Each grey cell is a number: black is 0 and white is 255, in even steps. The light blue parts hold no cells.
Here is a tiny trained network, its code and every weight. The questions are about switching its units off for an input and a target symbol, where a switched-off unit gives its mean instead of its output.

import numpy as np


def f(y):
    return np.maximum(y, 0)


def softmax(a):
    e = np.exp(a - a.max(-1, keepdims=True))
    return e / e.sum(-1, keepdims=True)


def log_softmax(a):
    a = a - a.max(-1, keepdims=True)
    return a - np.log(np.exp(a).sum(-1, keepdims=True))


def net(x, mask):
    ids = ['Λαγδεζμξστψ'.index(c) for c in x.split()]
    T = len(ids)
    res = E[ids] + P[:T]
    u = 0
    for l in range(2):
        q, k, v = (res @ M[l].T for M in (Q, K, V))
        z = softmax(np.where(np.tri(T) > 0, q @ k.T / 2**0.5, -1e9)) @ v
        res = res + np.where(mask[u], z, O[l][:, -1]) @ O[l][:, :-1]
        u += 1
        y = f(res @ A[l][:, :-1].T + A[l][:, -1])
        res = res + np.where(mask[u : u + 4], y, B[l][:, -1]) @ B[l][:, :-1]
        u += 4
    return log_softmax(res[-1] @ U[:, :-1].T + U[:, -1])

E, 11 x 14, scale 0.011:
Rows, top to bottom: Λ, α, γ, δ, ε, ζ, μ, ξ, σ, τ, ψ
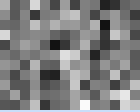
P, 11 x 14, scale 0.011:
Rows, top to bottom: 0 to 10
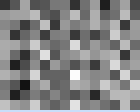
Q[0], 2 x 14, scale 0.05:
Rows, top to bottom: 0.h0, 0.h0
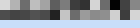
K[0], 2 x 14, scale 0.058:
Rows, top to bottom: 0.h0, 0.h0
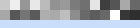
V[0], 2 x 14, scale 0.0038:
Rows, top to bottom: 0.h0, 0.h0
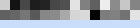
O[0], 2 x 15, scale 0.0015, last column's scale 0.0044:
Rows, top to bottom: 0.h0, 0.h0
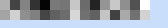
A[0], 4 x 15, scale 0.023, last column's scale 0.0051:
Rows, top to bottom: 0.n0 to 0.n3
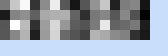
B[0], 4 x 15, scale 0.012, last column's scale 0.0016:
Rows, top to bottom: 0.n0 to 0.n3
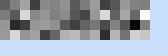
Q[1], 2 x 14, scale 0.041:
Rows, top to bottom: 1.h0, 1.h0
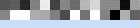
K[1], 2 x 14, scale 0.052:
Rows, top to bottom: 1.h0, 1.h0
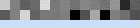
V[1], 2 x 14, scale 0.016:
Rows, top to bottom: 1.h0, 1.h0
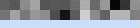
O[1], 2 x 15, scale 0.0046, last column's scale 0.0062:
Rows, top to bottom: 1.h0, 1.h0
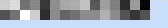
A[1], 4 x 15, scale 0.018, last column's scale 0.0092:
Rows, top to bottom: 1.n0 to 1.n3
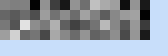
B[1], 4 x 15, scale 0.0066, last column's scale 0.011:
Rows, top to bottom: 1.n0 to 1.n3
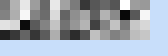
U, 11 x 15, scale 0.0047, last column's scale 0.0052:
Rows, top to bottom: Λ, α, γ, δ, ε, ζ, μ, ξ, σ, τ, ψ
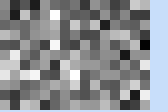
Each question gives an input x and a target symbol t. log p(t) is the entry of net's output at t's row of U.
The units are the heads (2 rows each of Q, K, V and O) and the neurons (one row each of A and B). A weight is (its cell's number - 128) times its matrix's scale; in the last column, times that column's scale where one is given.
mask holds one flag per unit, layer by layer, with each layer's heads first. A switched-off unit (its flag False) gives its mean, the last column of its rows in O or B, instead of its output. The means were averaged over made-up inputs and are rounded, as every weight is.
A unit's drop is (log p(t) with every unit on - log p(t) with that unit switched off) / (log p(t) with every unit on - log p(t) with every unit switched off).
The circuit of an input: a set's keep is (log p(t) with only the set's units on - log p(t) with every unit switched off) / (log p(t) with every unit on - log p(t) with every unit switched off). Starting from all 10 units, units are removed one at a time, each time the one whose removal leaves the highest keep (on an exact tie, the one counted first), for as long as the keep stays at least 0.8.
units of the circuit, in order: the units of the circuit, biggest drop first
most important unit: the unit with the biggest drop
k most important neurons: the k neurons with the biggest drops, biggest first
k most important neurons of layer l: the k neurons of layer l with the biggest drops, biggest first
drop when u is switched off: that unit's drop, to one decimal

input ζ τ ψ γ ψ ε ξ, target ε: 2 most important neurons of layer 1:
1.n3, 1.n2
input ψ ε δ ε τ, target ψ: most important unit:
1.h0
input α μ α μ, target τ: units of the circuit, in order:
1.n1, 1.n2
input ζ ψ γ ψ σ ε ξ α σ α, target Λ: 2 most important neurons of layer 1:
1.n3, 1.n1
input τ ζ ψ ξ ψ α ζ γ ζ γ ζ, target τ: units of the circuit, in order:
1.h0, 0.n3, 1.n1
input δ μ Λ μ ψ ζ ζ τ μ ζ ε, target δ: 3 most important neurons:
1.n2, 0.n3, 1.n1
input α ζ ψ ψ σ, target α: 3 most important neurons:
0.n3, 1.n1, 0.n1
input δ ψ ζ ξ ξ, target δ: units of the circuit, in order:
1.n2, 1.h0, 0.n3
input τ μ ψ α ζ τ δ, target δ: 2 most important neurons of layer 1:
1.n2, 1.n1
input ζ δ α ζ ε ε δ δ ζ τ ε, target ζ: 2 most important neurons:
0.n1, 1.n1
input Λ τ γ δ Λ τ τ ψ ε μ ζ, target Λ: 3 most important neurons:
1.n3, 0.n1, 1.n1
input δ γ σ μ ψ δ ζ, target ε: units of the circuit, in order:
1.h0, 1.n3
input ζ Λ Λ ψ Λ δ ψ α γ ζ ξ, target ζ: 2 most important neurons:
0.n1, 1.n1
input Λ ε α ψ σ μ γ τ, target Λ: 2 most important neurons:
1.n3, 0.n1
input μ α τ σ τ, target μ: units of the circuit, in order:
0.n1, 1.h0, 1.n1, 1.n3
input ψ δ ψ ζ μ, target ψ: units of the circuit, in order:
1.h0, 1.n3
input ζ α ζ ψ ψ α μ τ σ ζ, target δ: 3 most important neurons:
1.n2, 1.n1, 1.n3
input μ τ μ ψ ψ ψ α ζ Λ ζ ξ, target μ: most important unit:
0.n1
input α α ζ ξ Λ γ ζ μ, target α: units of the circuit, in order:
0.n3, 1.h0, 1.n1, 0.n1
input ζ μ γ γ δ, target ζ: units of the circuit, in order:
0.n1, 1.n1, 1.h0
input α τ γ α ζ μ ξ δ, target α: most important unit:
0.n3
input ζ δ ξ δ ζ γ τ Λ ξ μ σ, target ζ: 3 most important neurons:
0.n1, 1.n1, 1.n3
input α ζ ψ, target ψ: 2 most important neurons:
1.n2, 1.n0
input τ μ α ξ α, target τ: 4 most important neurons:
0.n1, 0.n3, 1.n1, 1.n2
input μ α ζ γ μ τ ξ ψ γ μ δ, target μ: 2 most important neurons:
0.n1, 1.n1
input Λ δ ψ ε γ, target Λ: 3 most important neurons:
1.n3, 0.n1, 1.n1
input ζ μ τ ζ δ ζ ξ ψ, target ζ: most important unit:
0.n1
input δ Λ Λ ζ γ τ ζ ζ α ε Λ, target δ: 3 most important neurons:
1.n2, 0.n3, 1.n1
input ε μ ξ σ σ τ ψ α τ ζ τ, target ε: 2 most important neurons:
1.n3, 0.n1
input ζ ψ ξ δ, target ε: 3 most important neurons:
1.n3, 0.n1, 1.n2
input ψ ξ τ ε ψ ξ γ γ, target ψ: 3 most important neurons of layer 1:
1.n2, 1.n3, 1.n0
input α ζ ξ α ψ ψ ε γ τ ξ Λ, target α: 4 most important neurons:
0.n3, 1.n1, 0.n1, 1.n2
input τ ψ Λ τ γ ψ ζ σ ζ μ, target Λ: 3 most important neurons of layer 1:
1.n3, 1.n1, 1.n0
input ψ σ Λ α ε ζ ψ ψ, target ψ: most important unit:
1.h0
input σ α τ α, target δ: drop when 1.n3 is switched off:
0.1
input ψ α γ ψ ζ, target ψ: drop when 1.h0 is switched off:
1.2
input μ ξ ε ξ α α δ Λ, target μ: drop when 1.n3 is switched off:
0.2
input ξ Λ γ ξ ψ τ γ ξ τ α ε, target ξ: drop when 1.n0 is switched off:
-0.1
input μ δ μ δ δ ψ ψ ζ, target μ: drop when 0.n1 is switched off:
0.6
